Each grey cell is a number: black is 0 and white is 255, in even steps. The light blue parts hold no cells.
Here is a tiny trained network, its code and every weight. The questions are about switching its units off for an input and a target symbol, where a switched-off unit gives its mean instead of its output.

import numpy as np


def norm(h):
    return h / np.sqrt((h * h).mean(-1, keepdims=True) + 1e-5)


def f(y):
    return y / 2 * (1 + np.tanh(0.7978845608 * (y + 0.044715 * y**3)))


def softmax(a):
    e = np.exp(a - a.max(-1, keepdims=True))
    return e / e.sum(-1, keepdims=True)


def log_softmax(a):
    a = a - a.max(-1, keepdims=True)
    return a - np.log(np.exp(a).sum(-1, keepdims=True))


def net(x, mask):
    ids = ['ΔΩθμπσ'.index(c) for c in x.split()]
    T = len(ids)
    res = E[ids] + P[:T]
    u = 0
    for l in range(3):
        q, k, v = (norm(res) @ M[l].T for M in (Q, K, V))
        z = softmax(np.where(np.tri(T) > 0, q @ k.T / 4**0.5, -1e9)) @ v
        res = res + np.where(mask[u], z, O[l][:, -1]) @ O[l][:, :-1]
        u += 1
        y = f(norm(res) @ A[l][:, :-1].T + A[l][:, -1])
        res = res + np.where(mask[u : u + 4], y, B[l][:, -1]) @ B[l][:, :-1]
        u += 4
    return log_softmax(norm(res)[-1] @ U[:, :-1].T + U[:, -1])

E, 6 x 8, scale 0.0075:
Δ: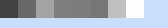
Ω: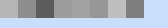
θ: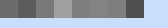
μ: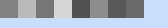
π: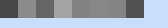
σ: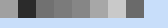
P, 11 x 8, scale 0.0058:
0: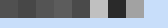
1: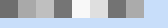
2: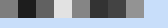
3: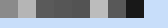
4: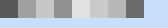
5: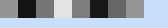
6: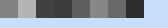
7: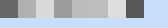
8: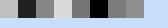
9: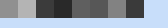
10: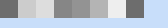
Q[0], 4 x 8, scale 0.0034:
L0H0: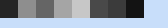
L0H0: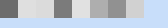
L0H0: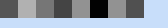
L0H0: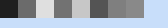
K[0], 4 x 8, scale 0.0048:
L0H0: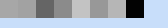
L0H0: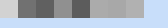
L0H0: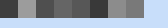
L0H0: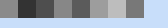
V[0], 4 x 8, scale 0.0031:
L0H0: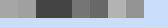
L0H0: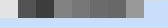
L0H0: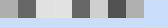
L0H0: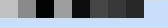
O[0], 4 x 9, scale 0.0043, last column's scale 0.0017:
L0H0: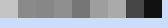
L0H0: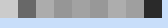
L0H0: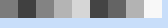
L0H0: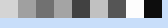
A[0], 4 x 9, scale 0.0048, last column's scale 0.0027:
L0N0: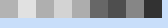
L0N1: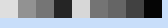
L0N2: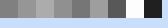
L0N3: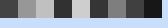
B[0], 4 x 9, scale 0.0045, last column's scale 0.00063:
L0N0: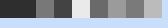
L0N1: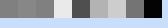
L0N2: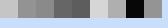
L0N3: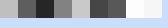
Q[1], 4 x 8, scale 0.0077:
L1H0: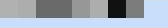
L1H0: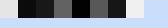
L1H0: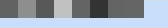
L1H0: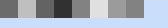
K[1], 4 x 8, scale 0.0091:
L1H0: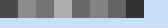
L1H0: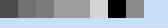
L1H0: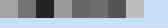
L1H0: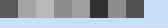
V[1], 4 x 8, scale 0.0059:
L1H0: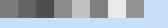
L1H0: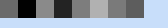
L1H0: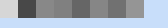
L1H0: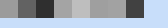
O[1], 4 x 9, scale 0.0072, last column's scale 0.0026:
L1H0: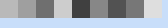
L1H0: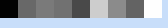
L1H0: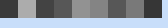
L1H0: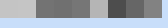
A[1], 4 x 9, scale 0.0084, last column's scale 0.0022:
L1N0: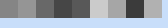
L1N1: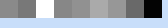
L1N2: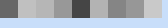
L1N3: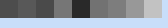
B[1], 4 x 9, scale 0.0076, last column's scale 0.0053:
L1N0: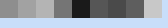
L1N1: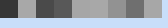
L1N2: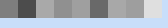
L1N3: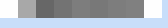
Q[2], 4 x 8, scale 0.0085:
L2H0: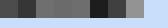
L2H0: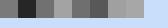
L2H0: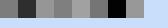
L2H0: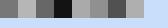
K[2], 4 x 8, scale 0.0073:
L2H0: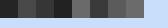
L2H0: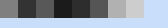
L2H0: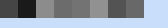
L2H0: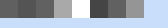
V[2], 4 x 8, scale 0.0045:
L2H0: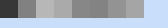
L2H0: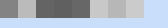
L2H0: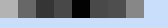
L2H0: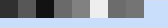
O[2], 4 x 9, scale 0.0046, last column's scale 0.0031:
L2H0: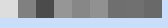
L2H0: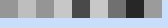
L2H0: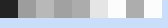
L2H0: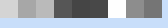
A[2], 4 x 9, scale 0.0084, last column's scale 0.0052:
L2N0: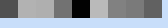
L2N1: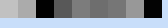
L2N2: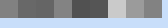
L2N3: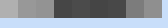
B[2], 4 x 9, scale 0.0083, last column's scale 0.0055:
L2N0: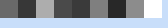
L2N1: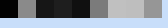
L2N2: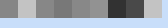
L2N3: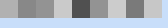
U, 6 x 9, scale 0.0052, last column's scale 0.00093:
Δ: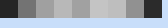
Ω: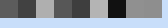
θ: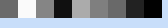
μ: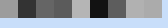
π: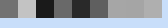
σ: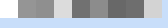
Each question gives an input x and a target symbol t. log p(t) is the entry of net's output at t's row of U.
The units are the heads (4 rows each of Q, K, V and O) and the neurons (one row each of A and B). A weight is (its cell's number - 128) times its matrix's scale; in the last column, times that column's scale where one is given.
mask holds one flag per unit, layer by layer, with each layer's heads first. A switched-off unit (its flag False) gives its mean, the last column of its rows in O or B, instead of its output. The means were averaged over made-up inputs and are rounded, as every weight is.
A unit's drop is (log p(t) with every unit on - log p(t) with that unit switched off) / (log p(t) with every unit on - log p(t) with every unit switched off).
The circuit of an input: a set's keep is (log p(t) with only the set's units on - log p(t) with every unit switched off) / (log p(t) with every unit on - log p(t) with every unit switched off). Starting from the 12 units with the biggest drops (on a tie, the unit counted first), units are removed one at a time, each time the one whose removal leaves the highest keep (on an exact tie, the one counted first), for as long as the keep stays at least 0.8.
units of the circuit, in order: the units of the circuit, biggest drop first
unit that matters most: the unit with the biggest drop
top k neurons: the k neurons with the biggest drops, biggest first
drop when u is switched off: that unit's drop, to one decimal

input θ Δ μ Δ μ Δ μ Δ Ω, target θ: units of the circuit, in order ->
L1H0, L0H0, L2N2, L2H0
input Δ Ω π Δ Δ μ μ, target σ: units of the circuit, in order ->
L1H0, L2N3
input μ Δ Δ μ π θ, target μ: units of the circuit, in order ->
L1H0, L0H0
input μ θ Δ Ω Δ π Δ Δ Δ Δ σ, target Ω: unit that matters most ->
L1N0
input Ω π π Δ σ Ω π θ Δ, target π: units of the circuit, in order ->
L1H0, L1N3, L2N1
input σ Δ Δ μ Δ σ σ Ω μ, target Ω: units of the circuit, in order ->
L1H0, L2N0
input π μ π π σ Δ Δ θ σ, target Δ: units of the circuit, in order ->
L2H0, L1N3, L2N0
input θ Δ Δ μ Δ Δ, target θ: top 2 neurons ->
L2N2, L2N0
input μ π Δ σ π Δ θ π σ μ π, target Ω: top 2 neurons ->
L2N0, L1N2
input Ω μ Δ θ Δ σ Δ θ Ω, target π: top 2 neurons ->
L1N2, L2N1
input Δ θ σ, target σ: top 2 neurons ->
L2N0, L1N3
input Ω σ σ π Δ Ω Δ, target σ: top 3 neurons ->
L1N3, L1N2, L1N1
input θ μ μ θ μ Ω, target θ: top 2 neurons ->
L2N2, L1N2
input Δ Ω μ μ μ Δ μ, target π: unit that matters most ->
L1N2
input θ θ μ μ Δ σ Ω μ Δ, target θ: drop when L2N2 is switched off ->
0.6
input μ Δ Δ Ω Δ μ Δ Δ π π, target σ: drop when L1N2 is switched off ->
-0.1
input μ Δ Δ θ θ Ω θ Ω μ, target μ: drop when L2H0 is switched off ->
0.1
